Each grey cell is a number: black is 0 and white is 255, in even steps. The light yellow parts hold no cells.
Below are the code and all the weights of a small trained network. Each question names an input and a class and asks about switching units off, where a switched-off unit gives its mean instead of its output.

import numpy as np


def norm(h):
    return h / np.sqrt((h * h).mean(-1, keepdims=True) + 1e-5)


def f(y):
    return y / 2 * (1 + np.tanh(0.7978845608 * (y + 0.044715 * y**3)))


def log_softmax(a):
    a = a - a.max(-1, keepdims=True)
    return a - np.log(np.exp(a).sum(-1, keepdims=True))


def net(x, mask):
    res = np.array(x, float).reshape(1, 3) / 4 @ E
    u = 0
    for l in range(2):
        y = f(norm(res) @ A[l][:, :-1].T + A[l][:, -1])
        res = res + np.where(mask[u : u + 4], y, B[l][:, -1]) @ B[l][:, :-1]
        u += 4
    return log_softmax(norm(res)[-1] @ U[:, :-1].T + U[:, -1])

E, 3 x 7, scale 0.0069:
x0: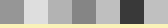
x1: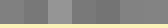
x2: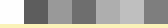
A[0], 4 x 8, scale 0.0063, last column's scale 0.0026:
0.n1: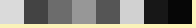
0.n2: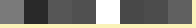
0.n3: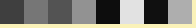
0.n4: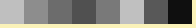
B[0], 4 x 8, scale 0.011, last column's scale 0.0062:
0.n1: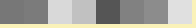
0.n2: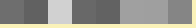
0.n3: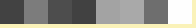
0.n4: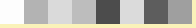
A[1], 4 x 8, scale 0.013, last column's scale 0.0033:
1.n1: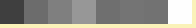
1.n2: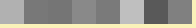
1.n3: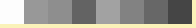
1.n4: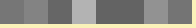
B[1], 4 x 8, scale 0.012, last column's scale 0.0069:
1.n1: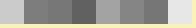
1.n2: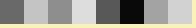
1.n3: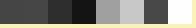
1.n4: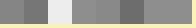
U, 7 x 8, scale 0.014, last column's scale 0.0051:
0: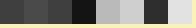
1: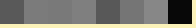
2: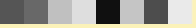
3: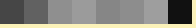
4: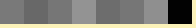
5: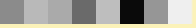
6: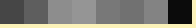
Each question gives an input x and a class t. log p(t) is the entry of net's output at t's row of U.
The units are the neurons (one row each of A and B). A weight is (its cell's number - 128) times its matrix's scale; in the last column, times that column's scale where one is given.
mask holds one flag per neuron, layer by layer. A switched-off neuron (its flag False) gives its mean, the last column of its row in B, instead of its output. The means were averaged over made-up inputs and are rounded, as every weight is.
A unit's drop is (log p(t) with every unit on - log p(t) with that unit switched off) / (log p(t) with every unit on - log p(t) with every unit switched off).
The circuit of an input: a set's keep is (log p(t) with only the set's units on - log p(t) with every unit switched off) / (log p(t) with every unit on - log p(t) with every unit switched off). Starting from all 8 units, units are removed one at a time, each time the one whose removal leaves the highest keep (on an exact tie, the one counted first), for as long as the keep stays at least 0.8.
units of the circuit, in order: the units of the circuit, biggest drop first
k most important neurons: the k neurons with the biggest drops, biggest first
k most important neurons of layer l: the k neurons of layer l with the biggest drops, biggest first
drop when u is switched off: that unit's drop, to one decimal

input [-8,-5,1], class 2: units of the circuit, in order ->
(1.n3)
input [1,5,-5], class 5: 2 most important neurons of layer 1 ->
(1.n3; 1.n4)
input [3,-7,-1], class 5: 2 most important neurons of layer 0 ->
(0.n4; 0.n3)
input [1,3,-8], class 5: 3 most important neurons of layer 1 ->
(1.n3; 1.n4; 1.n1)
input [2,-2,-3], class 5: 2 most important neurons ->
(0.n3; 1.n3)
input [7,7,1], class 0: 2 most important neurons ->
(0.n1; 1.n2)
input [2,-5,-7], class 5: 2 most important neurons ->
(1.n3; 0.n3)
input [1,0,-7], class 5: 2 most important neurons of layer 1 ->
(1.n3; 1.n4)
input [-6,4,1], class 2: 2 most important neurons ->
(1.n3; 0.n1)
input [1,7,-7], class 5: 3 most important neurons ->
(1.n3; 0.n3; 1.n4)
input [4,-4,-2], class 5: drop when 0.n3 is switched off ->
0.2
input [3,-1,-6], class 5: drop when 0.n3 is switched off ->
0.1
